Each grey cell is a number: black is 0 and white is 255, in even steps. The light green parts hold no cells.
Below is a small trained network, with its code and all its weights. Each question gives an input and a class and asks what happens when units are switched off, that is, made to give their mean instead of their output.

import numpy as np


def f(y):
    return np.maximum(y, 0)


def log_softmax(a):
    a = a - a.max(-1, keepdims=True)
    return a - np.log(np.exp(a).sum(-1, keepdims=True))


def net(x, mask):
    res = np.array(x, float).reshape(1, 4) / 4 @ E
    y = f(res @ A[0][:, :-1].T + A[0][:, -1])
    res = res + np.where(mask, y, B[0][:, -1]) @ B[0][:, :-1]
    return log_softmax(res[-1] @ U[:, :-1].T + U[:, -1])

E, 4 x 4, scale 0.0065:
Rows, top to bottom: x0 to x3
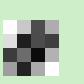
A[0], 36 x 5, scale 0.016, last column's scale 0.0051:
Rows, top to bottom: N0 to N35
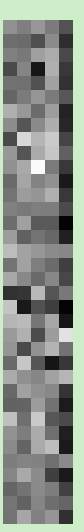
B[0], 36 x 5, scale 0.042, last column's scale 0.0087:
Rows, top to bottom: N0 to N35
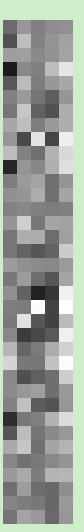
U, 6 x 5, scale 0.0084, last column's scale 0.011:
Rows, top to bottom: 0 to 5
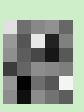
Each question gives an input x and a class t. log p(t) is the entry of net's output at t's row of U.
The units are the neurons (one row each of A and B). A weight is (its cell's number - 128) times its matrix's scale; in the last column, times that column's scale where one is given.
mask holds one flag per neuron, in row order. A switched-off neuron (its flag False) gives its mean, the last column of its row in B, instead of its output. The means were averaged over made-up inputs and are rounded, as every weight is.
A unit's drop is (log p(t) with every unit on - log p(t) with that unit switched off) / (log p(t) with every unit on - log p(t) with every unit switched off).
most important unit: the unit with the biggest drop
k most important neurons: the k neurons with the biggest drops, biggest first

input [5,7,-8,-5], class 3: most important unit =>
N28
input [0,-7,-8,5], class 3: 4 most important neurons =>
N10, N20, N28, N29
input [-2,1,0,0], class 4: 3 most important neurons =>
N21, N20, N6
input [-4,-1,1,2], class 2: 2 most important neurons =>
N19, N24
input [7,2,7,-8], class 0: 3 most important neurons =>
N24, N19, N14
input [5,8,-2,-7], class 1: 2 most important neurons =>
N20, N9
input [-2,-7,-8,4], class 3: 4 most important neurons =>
N10, N20, N28, N29
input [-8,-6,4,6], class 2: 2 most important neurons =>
N19, N20
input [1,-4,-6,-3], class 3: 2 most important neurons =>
N10, N20
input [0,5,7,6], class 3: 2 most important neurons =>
N3, N24
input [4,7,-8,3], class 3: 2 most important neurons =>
N28, N8
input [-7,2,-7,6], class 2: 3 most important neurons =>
N19, N3, N24
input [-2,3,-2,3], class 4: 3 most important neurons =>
N24, N8, N32
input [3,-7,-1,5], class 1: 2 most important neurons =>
N8, N24
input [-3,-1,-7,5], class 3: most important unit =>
N10
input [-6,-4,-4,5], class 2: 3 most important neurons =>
N19, N24, N20
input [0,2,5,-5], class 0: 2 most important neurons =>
N24, N10
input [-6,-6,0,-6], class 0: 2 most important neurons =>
N24, N20
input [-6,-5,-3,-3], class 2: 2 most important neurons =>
N19, N20
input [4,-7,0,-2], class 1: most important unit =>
N8
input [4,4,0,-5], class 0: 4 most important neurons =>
N24, N19, N8, N32
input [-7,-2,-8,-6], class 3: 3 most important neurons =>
N10, N28, N22
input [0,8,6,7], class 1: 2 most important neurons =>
N20, N24
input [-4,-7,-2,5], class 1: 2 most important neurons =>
N8, N24
